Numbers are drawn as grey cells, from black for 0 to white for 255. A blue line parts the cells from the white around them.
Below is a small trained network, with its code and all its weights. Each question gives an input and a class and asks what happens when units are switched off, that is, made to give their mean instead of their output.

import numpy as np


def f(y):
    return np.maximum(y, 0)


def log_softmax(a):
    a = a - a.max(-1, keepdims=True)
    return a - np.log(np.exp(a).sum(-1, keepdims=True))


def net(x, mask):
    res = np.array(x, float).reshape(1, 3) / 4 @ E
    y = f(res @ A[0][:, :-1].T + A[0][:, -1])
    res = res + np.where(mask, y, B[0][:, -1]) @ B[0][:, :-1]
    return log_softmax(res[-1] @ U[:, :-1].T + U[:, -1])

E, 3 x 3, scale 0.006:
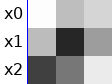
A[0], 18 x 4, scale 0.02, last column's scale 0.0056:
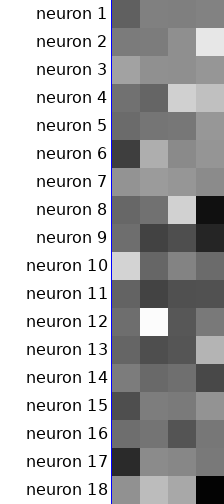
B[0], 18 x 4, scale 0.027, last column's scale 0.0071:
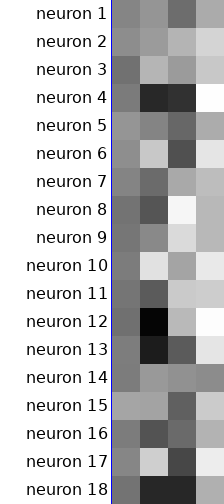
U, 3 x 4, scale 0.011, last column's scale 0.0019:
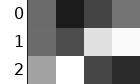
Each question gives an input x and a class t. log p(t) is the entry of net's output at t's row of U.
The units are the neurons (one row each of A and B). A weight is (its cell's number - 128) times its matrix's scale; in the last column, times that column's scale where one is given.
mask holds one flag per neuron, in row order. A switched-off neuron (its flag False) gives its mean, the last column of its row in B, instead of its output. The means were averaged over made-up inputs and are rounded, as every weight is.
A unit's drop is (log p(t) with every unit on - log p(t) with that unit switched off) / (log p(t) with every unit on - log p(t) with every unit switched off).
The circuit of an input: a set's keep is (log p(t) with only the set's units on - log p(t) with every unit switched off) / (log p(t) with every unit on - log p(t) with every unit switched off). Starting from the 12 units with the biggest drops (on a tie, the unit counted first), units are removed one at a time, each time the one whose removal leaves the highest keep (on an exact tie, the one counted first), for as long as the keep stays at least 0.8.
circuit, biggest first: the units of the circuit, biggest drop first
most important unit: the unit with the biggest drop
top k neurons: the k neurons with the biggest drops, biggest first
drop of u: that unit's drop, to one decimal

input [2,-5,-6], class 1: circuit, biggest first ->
[neuron 4]
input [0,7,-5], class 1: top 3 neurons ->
[neuron 17; neuron 6; neuron 15]
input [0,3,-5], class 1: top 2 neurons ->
[neuron 17; neuron 6]
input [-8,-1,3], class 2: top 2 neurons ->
[neuron 17; neuron 12]
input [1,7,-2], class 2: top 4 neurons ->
[neuron 12; neuron 10; neuron 8; neuron 11]
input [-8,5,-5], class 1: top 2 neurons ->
[neuron 9; neuron 11]
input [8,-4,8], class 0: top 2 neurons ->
[neuron 18; neuron 4]
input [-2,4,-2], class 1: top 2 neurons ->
[neuron 4; neuron 18]
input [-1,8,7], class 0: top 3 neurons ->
[neuron 4; neuron 9; neuron 11]
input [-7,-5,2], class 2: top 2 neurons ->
[neuron 17; neuron 6]
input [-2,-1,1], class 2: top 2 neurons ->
[neuron 12; neuron 4]
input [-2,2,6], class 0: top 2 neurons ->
[neuron 4; neuron 10]
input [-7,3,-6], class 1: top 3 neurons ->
[neuron 9; neuron 11; neuron 4]
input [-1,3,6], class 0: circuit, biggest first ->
[neuron 4]
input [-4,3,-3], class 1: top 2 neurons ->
[neuron 4; neuron 9]
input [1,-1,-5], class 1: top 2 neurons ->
[neuron 4; neuron 18]
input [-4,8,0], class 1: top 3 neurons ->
[neuron 9; neuron 11; neuron 18]
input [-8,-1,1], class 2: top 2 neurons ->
[neuron 17; neuron 12]
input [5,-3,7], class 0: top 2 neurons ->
[neuron 4; neuron 18]
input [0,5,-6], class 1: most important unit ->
neuron 17
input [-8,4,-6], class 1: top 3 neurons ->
[neuron 9; neuron 11; neuron 4]
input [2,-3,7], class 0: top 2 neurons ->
[neuron 4; neuron 10]
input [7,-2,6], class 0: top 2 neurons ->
[neuron 18; neuron 4]
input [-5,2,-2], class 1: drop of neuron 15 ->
-0.1
